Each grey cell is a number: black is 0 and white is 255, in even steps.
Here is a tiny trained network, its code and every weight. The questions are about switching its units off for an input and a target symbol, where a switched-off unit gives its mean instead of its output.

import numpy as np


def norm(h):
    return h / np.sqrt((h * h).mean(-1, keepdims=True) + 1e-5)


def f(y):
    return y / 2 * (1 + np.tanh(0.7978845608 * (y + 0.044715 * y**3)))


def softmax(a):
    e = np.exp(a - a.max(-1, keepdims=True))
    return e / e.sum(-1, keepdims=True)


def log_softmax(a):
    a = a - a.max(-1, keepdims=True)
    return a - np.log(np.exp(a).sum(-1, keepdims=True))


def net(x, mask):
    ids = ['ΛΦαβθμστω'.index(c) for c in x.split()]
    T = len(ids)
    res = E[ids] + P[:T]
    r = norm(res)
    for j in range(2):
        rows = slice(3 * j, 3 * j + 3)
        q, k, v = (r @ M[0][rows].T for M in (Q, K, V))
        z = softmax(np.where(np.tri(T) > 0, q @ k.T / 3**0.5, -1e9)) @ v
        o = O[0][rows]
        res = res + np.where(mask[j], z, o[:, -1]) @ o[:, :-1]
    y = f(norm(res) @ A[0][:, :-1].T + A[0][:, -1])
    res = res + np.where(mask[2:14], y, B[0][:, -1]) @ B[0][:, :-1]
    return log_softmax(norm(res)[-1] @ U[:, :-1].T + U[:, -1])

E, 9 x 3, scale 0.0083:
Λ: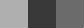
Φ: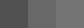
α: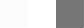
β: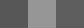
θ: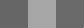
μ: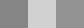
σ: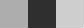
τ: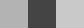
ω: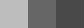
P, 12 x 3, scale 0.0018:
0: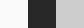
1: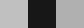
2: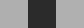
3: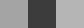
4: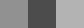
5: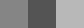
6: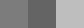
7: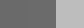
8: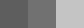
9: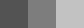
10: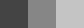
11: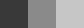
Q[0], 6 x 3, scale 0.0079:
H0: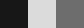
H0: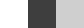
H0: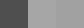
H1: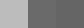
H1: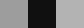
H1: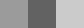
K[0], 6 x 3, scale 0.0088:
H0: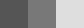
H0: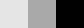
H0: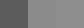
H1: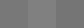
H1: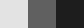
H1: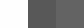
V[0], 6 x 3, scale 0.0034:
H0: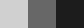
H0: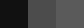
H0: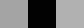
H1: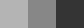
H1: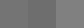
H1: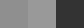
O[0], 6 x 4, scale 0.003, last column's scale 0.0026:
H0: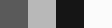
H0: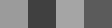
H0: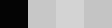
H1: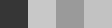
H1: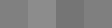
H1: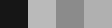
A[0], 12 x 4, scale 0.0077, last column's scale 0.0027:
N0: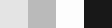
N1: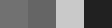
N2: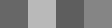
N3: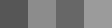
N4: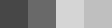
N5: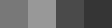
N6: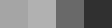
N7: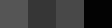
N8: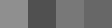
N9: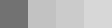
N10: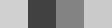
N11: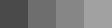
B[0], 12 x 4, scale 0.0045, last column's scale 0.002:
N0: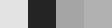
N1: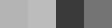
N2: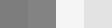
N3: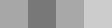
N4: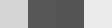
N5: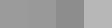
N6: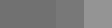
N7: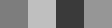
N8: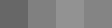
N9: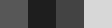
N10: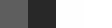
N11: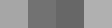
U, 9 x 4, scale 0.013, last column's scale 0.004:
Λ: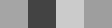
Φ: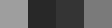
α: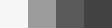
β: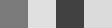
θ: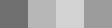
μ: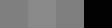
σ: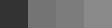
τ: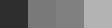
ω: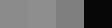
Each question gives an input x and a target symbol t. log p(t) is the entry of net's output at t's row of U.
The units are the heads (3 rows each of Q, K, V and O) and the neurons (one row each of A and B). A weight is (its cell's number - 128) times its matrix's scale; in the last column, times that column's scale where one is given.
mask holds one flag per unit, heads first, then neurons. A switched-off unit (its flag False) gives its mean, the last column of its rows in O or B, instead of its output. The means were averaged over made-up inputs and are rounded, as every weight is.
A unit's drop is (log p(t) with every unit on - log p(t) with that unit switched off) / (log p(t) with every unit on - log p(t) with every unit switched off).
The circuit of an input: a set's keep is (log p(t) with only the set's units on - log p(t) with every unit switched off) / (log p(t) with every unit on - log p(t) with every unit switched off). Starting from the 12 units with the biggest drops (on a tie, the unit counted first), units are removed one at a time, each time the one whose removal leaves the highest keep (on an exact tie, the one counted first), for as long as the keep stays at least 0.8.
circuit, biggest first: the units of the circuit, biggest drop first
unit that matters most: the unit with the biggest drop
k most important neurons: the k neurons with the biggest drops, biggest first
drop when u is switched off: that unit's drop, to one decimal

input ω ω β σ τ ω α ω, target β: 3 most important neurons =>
N0; N9; N4
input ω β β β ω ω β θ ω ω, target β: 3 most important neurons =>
N0; N4; N9
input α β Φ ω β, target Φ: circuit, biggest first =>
H0; N4; N10
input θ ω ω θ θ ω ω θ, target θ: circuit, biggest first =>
H0; N2; N4; N10
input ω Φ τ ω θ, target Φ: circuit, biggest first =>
N9; H0; N4
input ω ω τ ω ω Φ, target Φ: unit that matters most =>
N4
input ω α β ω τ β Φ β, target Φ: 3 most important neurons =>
N4; N10; N11
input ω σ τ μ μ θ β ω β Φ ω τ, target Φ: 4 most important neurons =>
N9; N4; N2; N1
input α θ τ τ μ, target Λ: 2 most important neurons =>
N0; N9
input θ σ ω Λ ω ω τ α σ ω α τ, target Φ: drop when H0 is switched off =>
0.1
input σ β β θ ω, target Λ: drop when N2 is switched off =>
-0.2
